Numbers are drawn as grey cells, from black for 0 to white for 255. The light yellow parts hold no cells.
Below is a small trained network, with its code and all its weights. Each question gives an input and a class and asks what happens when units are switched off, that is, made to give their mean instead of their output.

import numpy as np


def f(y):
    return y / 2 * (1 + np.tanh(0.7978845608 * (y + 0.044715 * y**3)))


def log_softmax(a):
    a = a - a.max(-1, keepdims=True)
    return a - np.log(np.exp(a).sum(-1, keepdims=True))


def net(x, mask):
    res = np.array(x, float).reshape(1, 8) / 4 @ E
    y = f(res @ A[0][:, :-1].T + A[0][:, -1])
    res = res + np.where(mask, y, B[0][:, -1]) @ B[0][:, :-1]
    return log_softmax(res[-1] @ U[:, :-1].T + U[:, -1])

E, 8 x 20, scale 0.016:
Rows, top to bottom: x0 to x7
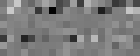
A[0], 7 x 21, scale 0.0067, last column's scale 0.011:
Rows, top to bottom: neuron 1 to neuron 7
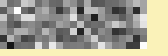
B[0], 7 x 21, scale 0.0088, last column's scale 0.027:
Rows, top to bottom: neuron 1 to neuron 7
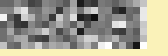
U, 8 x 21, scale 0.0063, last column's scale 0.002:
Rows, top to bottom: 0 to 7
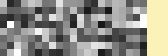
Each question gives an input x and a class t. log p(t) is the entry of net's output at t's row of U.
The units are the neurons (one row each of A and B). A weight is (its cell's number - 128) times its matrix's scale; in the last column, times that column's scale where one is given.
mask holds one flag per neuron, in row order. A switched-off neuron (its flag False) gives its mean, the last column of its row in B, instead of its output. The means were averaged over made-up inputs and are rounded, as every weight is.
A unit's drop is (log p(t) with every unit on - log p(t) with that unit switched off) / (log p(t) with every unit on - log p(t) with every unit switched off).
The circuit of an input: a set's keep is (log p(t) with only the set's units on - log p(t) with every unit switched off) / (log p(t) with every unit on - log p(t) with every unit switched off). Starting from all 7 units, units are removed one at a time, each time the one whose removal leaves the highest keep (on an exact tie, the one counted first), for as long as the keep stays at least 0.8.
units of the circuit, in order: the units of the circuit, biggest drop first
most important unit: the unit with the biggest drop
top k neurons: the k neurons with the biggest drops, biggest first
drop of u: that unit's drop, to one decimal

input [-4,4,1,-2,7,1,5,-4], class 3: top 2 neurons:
[neuron 3; neuron 7]
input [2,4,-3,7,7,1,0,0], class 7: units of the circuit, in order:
[neuron 7; neuron 3]
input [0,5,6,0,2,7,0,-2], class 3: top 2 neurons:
[neuron 2; neuron 7]
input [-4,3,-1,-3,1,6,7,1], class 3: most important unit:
neuron 7
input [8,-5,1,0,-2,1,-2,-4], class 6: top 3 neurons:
[neuron 3; neuron 6; neuron 2]
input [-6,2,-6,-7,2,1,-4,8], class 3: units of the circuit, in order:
[neuron 7; neuron 3]
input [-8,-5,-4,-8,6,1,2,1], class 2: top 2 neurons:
[neuron 3; neuron 4]
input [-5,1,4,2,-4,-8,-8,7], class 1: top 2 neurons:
[neuron 7; neuron 1]
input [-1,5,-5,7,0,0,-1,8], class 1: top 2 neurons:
[neuron 7; neuron 2]
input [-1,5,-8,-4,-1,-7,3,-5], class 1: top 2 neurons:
[neuron 7; neuron 3]
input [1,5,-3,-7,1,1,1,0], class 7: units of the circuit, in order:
[neuron 3; neuron 7]
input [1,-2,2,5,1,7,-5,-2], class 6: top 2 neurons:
[neuron 6; neuron 4]
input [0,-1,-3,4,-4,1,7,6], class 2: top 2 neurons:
[neuron 3; neuron 2]
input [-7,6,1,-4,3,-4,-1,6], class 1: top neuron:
[neuron 7]
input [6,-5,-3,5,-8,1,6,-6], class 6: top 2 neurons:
[neuron 3; neuron 6]
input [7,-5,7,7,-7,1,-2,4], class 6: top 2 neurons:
[neuron 3; neuron 6]
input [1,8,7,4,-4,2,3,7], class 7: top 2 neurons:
[neuron 3; neuron 4]
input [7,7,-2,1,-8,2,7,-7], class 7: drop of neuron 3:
0.1
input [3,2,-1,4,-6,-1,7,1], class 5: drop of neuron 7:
1.0
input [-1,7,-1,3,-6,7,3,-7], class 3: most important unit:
neuron 2
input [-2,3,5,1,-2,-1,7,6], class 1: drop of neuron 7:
0.8
